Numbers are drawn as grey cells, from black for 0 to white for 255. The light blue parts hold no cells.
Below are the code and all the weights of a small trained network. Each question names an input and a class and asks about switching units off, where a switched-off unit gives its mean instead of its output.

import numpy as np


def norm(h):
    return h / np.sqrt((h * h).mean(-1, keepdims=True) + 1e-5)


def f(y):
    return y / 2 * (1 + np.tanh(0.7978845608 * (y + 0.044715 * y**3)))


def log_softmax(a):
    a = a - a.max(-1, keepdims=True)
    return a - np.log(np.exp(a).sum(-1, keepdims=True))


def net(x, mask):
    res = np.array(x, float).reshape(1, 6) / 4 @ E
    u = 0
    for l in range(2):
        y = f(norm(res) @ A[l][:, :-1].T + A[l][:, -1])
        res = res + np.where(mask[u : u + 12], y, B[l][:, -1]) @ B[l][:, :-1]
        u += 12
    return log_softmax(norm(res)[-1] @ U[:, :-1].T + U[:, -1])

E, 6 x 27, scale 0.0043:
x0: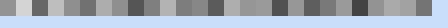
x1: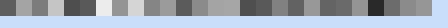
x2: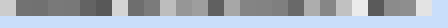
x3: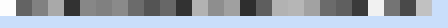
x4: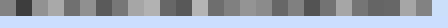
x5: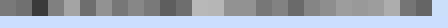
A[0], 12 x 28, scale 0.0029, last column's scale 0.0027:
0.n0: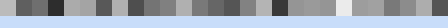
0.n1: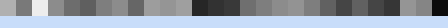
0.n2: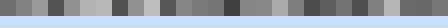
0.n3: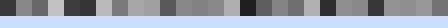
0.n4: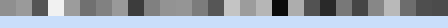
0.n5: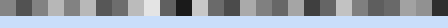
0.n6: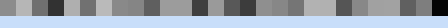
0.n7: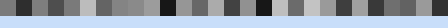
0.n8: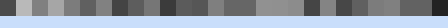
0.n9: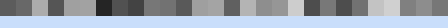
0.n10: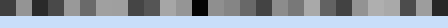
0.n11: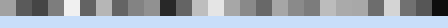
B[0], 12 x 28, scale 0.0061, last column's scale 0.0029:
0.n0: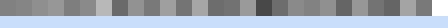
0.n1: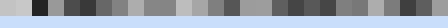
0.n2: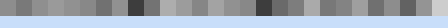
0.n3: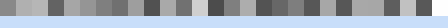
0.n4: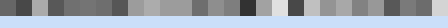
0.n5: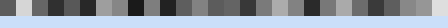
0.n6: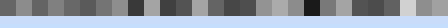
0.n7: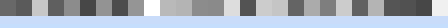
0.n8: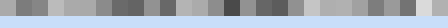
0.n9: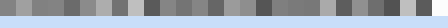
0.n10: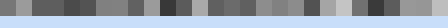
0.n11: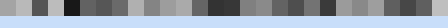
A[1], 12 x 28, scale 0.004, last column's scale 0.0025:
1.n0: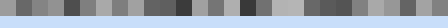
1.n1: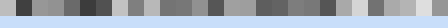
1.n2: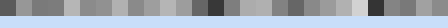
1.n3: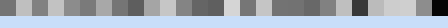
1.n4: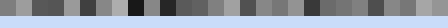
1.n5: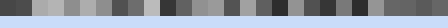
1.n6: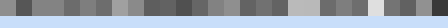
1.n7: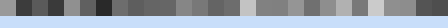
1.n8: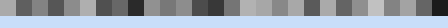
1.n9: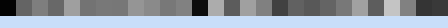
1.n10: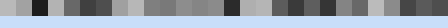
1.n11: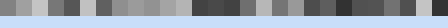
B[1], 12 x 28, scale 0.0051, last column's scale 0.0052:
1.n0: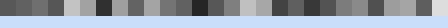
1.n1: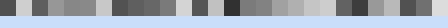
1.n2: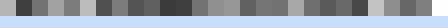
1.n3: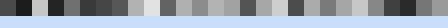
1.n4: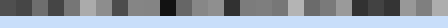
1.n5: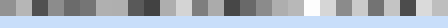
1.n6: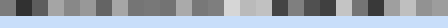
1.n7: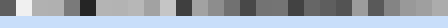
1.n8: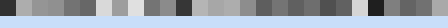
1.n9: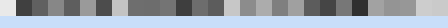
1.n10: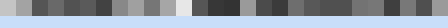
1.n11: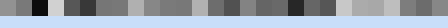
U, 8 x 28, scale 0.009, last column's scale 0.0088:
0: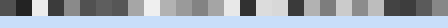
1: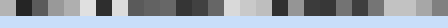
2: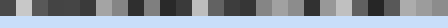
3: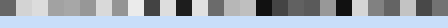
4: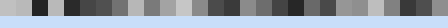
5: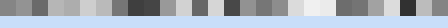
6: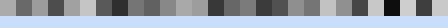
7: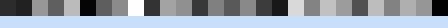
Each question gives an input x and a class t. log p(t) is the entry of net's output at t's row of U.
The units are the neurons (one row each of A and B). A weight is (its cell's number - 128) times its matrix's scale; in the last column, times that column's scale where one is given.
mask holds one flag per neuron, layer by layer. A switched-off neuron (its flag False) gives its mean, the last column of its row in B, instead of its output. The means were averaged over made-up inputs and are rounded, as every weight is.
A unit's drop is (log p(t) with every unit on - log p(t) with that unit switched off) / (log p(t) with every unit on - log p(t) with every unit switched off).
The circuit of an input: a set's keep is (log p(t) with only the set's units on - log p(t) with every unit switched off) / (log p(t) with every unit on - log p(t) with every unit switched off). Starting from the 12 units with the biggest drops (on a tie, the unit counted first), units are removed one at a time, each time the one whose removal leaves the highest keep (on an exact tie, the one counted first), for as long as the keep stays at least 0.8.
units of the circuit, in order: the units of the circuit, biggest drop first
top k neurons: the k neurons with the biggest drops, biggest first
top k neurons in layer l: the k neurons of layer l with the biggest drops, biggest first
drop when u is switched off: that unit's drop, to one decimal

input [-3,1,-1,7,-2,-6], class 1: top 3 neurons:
[1.n0, 1.n6, 0.n11]
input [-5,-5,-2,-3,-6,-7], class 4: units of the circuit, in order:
[1.n11]
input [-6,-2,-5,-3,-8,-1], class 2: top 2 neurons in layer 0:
[0.n6, 0.n10]
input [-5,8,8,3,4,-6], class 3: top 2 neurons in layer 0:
[0.n3, 0.n8]
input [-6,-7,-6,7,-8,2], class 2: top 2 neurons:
[0.n6, 0.n10]
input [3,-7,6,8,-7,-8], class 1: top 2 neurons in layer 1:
[1.n6, 1.n0]
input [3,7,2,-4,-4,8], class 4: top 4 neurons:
[0.n11, 1.n10, 0.n0, 0.n9]
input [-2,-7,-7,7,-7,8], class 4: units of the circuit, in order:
[0.n11, 1.n7]
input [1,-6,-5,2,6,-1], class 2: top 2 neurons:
[0.n5, 0.n3]
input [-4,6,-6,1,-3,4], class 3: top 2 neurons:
[0.n3, 1.n1]
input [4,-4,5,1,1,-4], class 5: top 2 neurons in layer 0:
[0.n7, 0.n0]
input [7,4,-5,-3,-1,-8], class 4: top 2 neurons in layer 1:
[1.n11, 1.n10]
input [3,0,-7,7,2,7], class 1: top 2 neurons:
[1.n0, 1.n6]
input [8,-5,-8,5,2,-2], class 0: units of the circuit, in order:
[1.n3]
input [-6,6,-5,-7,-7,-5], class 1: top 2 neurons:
[1.n9, 0.n5]
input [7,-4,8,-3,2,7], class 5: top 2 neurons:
[1.n1, 0.n7]
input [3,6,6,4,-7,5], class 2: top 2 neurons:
[0.n10, 0.n6]
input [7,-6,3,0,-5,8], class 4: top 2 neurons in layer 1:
[1.n10, 1.n7]
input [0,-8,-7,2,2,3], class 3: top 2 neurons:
[1.n8, 0.n9]
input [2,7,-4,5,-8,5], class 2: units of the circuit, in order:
[0.n10]
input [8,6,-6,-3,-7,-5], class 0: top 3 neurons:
[1.n3, 0.n4, 0.n5]
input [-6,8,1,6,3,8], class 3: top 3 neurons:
[0.n3, 0.n1, 1.n2]
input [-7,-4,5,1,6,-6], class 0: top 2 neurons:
[0.n7, 0.n11]
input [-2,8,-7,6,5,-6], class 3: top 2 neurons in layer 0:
[0.n3, 0.n11]
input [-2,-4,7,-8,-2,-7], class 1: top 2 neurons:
[1.n2, 0.n11]
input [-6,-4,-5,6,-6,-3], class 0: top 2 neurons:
[0.n7, 0.n5]
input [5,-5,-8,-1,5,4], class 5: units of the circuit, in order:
[1.n5]
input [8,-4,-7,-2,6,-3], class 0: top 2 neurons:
[0.n4, 1.n3]
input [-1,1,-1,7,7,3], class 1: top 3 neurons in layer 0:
[0.n10, 0.n6, 0.n1]
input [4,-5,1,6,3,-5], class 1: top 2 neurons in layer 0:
[0.n7, 0.n3]
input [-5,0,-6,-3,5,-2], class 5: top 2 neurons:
[1.n5, 0.n4]
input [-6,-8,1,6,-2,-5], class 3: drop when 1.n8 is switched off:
0.2
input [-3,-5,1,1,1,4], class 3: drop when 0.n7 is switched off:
0.0
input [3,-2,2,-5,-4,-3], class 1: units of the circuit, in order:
[1.n2]
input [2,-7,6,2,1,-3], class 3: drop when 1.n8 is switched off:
0.1
